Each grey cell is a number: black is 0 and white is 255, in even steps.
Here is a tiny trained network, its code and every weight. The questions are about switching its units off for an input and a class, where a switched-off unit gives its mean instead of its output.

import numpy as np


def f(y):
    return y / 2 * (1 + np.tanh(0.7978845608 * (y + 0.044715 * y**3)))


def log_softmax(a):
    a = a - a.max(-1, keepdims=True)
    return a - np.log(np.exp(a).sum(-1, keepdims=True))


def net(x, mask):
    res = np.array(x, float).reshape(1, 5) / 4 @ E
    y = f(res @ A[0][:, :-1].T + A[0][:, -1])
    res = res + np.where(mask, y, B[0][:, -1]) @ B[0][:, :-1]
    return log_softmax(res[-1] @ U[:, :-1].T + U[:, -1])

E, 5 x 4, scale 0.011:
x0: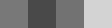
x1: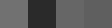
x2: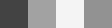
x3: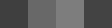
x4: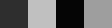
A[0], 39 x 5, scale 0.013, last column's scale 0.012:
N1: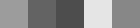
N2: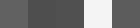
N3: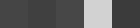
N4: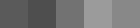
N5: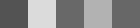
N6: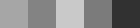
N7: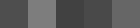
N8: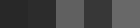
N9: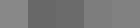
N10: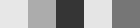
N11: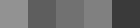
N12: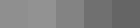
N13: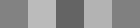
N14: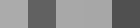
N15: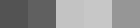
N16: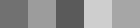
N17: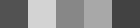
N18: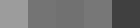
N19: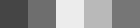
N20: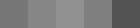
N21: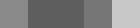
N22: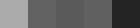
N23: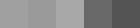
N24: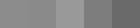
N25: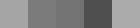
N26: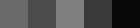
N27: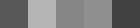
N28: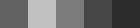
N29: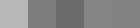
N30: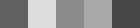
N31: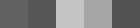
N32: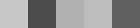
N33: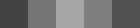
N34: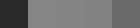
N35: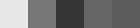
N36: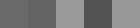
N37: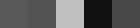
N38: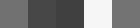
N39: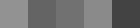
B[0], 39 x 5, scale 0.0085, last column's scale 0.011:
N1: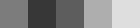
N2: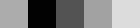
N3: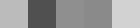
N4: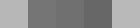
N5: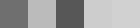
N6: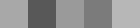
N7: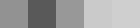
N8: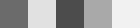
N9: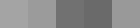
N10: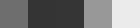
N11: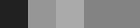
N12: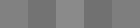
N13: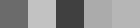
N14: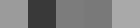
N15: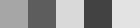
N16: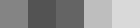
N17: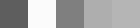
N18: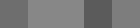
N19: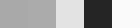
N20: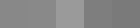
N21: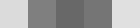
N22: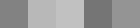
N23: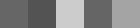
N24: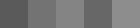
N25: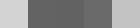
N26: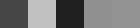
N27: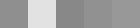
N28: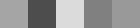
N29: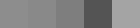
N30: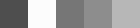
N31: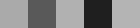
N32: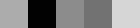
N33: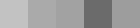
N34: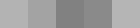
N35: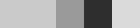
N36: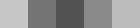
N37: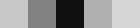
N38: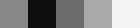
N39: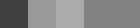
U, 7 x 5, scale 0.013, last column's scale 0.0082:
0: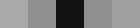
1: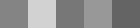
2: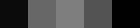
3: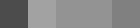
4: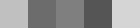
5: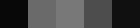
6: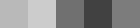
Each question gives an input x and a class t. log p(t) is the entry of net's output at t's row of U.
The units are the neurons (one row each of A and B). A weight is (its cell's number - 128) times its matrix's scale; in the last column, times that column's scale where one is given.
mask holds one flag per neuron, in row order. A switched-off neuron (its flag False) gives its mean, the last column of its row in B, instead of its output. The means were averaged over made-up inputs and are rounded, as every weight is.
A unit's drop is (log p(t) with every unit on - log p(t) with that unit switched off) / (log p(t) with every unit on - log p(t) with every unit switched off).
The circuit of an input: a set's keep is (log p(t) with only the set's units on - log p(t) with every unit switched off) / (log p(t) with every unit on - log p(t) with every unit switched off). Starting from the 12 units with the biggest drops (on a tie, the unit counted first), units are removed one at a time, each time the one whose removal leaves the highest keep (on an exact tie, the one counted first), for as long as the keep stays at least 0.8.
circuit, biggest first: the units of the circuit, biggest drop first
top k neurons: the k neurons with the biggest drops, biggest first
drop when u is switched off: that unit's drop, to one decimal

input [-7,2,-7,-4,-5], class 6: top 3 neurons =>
(N35; N38; N2)
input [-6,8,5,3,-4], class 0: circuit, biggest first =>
(N37)
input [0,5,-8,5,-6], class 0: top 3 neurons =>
(N19; N37; N26)
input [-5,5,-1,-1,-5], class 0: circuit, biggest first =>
(N37; N19)
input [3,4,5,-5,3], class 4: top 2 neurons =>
(N15; N8)
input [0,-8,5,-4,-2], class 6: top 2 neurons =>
(N19; N15)
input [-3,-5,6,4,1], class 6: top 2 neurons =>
(N19; N8)
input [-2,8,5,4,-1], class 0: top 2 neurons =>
(N37; N35)
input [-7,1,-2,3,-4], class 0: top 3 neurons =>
(N37; N19; N15)
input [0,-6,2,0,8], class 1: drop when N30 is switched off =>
0.2
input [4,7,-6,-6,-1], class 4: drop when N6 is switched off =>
-0.1
